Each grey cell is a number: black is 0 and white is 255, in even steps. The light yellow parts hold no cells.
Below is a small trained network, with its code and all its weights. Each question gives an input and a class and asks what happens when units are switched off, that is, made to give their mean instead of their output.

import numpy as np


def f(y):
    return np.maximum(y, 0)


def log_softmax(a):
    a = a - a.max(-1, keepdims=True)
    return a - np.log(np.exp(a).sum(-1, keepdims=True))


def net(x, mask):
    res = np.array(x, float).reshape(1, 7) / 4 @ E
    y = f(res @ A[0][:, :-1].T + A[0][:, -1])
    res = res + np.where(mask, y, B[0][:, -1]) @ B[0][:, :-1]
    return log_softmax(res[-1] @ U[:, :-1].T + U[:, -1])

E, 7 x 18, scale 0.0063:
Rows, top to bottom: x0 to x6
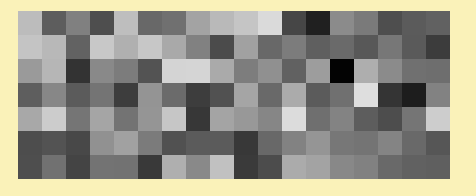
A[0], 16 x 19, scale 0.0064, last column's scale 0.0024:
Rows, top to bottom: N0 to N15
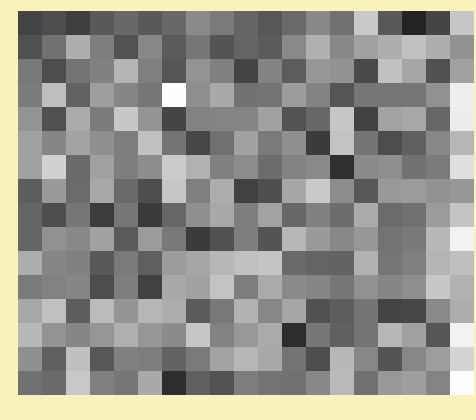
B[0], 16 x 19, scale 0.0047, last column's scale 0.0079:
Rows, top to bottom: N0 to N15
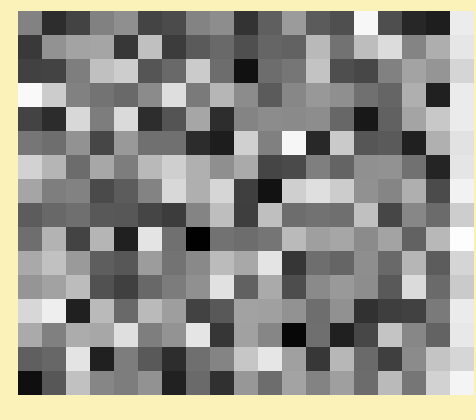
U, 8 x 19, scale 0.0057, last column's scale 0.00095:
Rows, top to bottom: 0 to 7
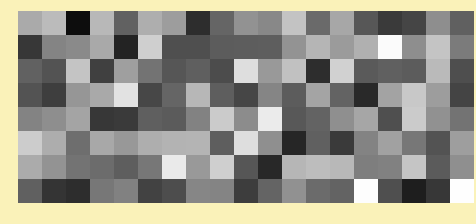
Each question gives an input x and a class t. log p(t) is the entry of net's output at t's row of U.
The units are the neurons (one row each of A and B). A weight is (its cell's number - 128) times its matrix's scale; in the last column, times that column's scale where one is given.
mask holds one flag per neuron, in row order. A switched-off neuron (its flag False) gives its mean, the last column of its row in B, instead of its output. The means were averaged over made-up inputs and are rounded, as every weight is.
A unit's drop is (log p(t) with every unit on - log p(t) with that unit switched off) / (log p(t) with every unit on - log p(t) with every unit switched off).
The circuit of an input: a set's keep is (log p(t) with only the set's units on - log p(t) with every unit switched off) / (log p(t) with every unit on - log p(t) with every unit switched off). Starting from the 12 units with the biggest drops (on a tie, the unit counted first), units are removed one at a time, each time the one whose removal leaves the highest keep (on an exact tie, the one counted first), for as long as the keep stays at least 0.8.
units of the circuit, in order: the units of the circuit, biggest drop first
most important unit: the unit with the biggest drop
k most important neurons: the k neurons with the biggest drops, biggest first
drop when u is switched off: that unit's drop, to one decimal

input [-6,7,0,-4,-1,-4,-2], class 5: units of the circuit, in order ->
N13; N6
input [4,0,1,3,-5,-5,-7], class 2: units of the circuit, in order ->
N14; N4
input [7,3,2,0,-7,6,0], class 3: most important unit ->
N13
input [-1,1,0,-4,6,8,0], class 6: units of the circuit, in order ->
N7; N5; N15
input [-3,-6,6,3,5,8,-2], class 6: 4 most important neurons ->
N7; N3; N15; N5
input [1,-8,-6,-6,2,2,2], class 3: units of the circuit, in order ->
N2; N4
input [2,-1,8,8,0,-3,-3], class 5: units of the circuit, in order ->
N6; N10
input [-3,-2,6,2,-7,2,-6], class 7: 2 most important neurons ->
N0; N4
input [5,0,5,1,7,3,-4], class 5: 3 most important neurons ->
N9; N10; N6
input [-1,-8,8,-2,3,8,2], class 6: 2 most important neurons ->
N7; N3
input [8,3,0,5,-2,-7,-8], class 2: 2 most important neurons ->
N14; N5
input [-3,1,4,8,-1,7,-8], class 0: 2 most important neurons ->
N12; N9
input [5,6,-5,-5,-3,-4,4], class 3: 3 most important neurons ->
N13; N2; N4
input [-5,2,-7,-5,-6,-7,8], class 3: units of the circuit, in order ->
N2
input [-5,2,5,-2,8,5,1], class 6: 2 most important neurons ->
N7; N3
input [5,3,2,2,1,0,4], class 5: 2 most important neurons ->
N9; N7
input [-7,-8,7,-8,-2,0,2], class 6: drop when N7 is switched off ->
0.2
